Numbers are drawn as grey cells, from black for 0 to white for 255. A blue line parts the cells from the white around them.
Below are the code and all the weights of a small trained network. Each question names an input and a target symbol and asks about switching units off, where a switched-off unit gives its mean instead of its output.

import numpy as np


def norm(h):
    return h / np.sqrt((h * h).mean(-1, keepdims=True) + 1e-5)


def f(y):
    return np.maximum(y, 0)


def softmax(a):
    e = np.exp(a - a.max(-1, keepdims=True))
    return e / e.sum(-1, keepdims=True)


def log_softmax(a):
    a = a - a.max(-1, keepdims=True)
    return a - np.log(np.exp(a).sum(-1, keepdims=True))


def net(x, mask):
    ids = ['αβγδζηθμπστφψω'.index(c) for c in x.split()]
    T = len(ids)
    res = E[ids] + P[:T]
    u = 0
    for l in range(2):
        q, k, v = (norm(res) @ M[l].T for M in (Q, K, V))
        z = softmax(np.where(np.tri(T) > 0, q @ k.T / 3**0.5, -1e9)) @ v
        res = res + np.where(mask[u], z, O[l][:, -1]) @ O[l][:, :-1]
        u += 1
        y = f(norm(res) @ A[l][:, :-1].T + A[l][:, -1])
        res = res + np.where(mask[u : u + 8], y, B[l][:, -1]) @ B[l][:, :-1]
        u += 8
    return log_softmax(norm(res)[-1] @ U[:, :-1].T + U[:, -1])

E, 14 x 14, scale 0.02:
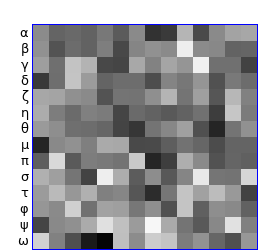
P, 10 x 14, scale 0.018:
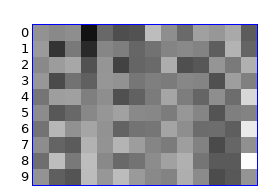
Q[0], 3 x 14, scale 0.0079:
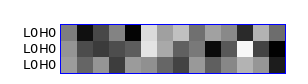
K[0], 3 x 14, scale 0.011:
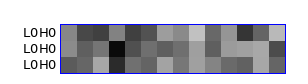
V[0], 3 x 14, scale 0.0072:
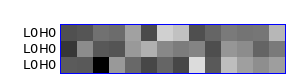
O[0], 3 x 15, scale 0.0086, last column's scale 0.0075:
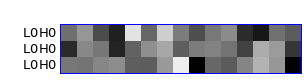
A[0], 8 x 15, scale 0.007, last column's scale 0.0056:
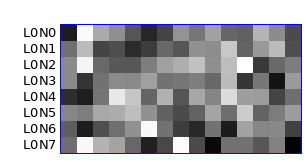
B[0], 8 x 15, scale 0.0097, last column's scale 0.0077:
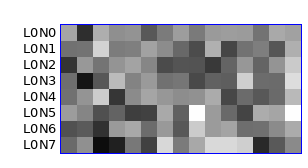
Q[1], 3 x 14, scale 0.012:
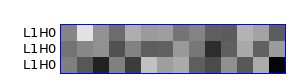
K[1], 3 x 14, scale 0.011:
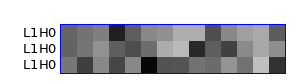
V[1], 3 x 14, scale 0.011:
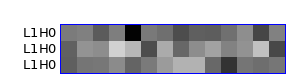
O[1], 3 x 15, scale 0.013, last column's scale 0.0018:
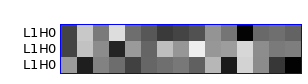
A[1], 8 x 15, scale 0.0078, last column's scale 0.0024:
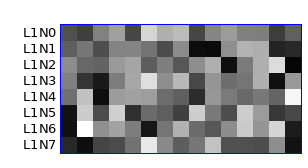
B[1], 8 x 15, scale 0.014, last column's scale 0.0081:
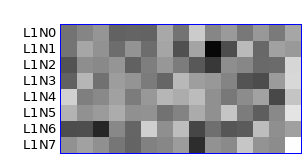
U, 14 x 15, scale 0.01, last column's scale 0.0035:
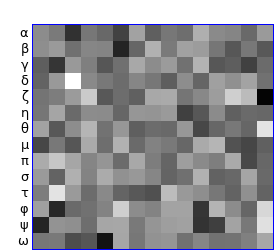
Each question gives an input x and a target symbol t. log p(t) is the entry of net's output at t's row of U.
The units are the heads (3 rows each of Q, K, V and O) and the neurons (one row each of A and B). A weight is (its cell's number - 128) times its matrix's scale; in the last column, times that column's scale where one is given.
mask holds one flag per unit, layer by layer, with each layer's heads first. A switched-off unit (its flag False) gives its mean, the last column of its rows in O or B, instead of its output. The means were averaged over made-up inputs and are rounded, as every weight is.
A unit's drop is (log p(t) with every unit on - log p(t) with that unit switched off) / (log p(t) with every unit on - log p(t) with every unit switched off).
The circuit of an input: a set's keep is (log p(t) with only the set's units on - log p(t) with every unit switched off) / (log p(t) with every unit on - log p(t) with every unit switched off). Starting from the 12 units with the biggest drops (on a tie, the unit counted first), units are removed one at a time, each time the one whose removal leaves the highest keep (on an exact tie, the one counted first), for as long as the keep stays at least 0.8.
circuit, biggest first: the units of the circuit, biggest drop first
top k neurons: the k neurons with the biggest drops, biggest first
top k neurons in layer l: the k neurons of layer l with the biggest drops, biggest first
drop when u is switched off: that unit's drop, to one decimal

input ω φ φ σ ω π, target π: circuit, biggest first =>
[L1N4; L1N7]
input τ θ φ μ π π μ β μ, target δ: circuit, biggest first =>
[L0H0; L0N0; L1N7]
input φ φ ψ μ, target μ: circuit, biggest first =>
[L1N7; L0N6]
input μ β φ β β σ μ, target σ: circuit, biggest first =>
[L1H0; L0N0]
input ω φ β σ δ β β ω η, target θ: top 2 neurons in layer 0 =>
[L0N5; L0N3]
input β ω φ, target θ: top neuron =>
[L0N2]
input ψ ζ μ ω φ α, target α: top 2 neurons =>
[L0N6; L1N2]
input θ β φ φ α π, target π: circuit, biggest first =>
[L1N7; L1N4]
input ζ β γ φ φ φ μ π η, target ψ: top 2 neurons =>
[L0N5; L1N6]
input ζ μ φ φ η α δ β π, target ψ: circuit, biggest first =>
[L1N6; L1H0]
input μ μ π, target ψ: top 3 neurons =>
[L1N6; L0N0; L0N5]
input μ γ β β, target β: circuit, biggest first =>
[L1N3; L0H0]
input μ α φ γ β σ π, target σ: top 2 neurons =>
[L0N1; L0N0]
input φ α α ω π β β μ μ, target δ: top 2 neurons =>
[L0N0; L0N2]
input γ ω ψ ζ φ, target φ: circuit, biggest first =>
[L1H0]
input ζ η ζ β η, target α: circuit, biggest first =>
[L0H0; L0N7]
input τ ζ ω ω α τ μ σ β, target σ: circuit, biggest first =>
[L1H0; L0H0]
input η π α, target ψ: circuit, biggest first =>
[L1H0; L1N6; L0H0; L0N5]
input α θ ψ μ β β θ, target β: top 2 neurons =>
[L0N7; L0N0]
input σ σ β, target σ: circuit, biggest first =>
[L1H0]
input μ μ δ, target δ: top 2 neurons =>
[L0N1; L0N0]
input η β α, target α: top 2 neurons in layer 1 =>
[L1N3; L1N2]
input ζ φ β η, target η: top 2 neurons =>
[L1N1; L0N3]
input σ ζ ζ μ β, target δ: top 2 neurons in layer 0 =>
[L0N1; L0N5]
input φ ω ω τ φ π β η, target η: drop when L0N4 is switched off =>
0.1
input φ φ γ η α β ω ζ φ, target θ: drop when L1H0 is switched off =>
1.4
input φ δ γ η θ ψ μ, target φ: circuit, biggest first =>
[L1H0]
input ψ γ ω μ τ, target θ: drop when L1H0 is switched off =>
0.9
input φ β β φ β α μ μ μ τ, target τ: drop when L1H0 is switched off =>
0.4
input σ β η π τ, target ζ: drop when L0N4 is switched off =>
0.0
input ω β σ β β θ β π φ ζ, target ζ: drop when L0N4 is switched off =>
0.1
